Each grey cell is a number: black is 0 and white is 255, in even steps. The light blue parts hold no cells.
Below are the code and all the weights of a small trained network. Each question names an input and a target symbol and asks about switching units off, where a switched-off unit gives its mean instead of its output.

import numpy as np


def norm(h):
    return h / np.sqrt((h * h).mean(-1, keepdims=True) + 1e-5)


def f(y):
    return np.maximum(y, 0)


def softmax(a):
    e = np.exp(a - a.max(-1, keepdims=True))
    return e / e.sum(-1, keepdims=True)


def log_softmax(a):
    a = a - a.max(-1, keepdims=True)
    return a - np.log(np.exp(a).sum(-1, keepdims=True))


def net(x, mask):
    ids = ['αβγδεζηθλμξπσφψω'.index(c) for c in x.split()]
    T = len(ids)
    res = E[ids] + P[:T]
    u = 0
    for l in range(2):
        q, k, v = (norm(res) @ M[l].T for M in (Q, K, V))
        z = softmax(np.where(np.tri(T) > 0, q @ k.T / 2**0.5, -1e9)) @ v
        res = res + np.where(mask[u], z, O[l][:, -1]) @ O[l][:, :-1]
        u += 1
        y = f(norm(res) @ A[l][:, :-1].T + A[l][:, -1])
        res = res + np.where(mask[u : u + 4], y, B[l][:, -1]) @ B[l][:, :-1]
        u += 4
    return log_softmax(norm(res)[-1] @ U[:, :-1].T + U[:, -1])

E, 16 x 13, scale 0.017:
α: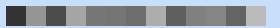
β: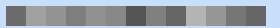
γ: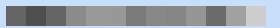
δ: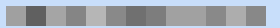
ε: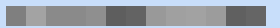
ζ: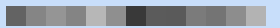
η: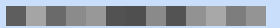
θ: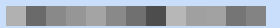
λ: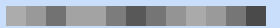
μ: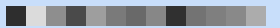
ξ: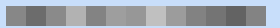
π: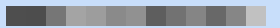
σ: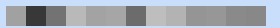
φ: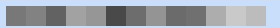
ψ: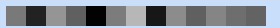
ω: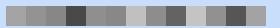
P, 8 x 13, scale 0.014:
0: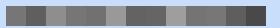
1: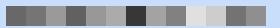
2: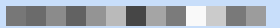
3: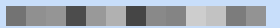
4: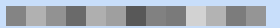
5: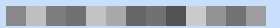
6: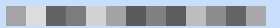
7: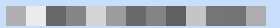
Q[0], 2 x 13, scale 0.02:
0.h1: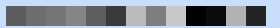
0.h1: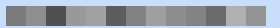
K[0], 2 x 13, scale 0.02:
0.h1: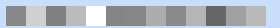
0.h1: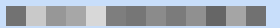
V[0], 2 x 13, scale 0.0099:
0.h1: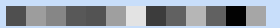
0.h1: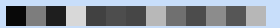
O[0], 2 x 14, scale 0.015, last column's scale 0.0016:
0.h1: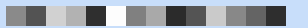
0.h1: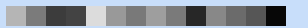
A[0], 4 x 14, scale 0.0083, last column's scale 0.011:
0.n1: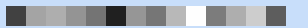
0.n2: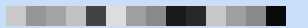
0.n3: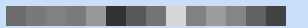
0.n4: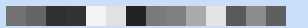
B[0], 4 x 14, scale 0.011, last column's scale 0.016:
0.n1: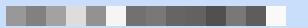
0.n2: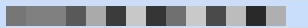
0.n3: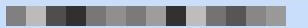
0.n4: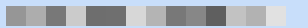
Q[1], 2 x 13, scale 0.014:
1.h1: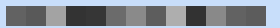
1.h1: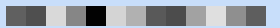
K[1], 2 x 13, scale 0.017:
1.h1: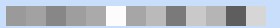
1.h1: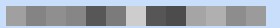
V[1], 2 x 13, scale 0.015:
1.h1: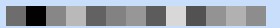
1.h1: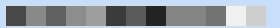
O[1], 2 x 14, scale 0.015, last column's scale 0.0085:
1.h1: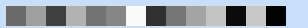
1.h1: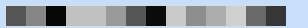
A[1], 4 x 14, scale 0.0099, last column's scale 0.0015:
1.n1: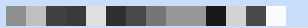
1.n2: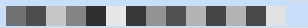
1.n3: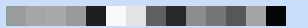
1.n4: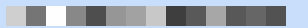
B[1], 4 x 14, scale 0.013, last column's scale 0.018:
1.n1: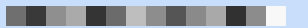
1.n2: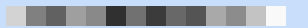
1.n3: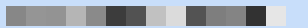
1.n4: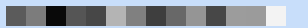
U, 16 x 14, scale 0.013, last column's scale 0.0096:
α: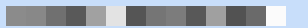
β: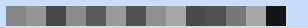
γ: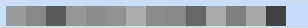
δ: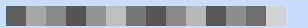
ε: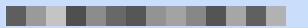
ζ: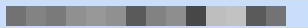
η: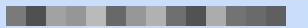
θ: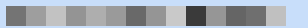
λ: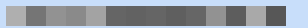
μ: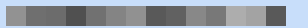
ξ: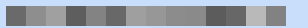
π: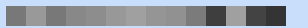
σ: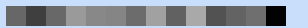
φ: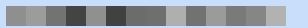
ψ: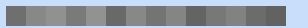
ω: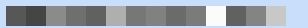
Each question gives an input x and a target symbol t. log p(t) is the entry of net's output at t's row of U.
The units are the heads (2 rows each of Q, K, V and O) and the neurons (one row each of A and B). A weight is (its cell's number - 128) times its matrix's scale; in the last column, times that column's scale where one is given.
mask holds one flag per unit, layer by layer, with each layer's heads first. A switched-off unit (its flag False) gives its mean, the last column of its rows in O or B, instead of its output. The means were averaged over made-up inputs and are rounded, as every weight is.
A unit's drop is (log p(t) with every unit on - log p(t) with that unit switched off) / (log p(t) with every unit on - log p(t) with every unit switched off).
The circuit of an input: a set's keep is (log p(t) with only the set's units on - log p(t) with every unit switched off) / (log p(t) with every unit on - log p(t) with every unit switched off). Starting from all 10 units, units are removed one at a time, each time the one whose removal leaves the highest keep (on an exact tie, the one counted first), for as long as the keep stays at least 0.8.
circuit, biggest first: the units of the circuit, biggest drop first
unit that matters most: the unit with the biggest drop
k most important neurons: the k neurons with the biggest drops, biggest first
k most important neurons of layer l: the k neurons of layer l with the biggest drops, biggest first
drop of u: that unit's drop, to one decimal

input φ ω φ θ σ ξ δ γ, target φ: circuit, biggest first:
(0.h1)
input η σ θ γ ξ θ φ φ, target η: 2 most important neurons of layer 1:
(1.n1; 1.n4)
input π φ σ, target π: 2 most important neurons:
(0.n2; 1.n3)
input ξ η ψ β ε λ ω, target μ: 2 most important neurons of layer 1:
(1.n4; 1.n2)
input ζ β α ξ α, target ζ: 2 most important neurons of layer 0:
(0.n1; 0.n3)
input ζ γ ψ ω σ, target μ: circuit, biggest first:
(0.h1; 1.n4; 0.n2; 1.n2)
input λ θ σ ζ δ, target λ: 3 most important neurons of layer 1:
(1.n2; 1.n4; 1.n3)
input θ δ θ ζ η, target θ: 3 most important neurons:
(0.n1; 1.n3; 1.n4)
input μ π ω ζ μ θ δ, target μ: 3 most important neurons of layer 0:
(0.n2; 0.n1; 0.n3)
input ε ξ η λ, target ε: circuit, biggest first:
(1.h1; 0.n3)
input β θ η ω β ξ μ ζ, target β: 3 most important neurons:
(1.n4; 1.n3; 1.n1)
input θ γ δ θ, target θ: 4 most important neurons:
(0.n1; 1.n3; 1.n4; 1.n1)
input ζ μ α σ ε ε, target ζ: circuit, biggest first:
(1.h1; 0.n1)
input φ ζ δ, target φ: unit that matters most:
0.h1
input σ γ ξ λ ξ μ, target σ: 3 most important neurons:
(1.n1; 0.n3; 1.n2)
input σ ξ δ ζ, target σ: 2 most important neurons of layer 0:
(0.n3; 0.n2)
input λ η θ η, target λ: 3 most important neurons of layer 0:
(0.n1; 0.n3; 0.n4)
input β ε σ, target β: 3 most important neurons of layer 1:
(1.n4; 1.n3; 1.n1)
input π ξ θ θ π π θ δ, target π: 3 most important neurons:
(0.n2; 1.n3; 1.n2)
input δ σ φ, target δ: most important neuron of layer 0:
(0.n1)
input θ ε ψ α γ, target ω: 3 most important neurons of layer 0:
(0.n4; 0.n1; 0.n3)
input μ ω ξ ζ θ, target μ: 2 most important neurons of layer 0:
(0.n2; 0.n1)
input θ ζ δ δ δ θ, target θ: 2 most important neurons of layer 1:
(1.n3; 1.n4)
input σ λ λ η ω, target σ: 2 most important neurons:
(1.n1; 0.n3)
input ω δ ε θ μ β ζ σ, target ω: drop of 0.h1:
0.5
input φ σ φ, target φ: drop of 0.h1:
1.0
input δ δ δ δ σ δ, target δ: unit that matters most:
0.h1
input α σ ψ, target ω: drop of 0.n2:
-0.1
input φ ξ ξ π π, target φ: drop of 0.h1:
0.9
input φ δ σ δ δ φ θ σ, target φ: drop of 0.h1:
0.8
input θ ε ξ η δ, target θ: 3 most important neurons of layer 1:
(1.n3; 1.n4; 1.n1)
